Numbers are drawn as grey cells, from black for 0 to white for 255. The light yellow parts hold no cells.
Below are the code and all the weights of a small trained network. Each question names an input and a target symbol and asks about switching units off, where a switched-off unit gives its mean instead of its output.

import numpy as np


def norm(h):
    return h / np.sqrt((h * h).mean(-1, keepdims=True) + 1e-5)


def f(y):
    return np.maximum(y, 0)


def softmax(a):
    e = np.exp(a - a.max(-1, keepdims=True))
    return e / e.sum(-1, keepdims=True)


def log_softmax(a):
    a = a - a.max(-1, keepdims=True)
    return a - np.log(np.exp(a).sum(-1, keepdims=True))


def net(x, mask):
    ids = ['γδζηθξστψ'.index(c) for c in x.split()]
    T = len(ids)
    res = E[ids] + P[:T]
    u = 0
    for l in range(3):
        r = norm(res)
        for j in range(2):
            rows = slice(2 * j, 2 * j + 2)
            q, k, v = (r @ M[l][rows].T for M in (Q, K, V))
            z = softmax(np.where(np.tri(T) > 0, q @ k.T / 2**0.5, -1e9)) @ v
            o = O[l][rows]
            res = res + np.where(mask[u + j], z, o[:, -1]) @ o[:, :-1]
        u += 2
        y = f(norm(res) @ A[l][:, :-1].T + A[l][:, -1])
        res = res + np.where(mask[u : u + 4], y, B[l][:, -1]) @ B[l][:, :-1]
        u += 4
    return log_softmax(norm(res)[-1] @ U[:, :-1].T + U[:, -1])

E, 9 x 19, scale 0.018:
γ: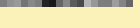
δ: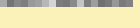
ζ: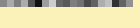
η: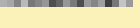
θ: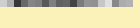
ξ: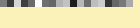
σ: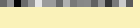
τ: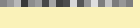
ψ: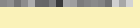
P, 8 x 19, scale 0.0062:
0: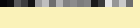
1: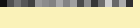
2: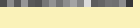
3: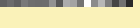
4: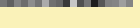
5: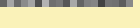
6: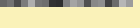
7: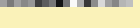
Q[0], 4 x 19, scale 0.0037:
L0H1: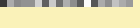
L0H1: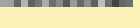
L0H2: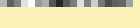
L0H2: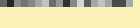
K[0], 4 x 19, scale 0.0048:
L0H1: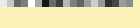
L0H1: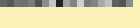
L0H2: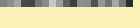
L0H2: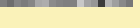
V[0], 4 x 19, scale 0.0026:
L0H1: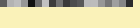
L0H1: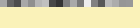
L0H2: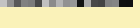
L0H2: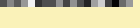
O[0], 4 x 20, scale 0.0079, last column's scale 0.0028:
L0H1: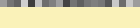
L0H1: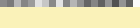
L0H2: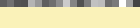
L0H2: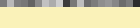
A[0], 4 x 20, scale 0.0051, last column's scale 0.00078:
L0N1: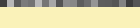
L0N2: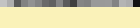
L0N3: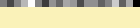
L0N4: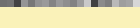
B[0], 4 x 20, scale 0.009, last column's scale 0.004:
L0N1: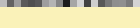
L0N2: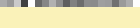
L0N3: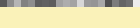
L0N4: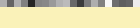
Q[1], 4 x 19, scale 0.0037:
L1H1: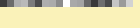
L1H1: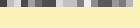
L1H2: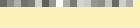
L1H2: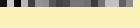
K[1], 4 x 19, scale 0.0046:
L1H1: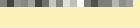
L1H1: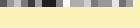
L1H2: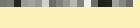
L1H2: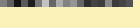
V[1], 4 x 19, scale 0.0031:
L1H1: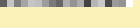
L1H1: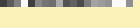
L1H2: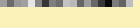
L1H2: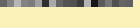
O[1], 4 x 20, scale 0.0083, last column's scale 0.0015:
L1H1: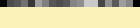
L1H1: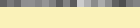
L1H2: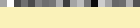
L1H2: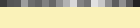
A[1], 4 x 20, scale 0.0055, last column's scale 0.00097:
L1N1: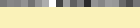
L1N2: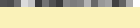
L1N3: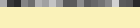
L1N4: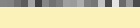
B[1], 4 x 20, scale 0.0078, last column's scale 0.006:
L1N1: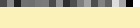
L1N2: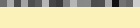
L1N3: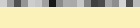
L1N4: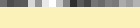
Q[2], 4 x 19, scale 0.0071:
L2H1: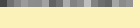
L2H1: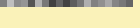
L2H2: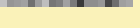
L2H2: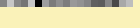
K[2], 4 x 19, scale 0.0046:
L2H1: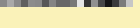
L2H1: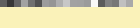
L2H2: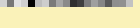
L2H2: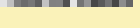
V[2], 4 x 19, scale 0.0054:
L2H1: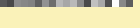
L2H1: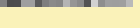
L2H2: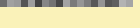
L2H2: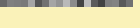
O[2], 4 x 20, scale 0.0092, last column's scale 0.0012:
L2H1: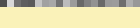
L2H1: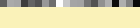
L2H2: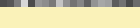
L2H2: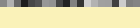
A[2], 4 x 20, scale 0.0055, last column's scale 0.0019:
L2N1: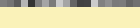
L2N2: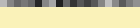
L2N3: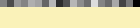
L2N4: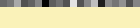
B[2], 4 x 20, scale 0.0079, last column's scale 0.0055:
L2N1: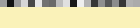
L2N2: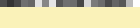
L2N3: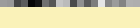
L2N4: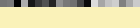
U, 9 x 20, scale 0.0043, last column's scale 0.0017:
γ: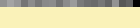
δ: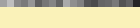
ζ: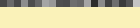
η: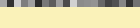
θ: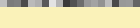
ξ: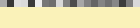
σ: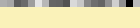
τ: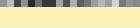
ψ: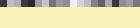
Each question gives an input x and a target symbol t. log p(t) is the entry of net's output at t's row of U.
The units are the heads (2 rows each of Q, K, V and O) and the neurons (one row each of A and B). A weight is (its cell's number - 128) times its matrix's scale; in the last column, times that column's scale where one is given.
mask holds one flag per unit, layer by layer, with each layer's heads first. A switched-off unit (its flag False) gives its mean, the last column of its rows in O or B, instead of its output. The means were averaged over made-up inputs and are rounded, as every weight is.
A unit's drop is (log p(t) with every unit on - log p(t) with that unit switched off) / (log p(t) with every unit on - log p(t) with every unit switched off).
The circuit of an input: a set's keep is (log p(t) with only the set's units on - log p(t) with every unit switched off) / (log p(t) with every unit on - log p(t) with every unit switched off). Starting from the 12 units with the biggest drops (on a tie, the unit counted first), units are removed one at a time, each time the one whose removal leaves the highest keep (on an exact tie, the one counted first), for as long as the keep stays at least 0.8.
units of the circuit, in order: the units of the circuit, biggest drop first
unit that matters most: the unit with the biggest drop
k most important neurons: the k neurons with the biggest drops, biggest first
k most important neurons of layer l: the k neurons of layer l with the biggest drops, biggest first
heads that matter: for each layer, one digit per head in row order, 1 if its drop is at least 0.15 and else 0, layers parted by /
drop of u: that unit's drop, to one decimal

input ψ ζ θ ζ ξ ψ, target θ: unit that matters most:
L0H2
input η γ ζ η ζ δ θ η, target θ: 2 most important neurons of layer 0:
[L0N2 L0N4]
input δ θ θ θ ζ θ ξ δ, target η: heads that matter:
01 / 00 / 10
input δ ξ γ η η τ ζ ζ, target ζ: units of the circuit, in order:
[L2N2 L1N1]
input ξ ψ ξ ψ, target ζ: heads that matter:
01 / 01 / 11
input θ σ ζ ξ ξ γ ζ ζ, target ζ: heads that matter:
00 / 00 / 00
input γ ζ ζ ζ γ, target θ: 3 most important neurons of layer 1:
[L1N4 L1N1 L1N3]
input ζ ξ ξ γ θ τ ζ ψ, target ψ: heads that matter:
00 / 11 / 00
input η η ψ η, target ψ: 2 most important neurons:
[L0N4 L0N3]
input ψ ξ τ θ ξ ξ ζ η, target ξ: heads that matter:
00 / 00 / 01
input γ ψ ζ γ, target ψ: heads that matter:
10 / 10 / 10
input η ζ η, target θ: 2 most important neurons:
[L0N4 L0N2]
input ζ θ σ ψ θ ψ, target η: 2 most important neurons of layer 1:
[L1N4 L1N1]
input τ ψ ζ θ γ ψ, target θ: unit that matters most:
L1N4
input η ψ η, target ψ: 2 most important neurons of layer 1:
[L1N4 L1N1]
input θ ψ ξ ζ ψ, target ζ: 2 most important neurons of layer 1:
[L1N4 L1N3]
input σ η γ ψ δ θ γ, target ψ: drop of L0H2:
0.0
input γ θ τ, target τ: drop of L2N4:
0.1
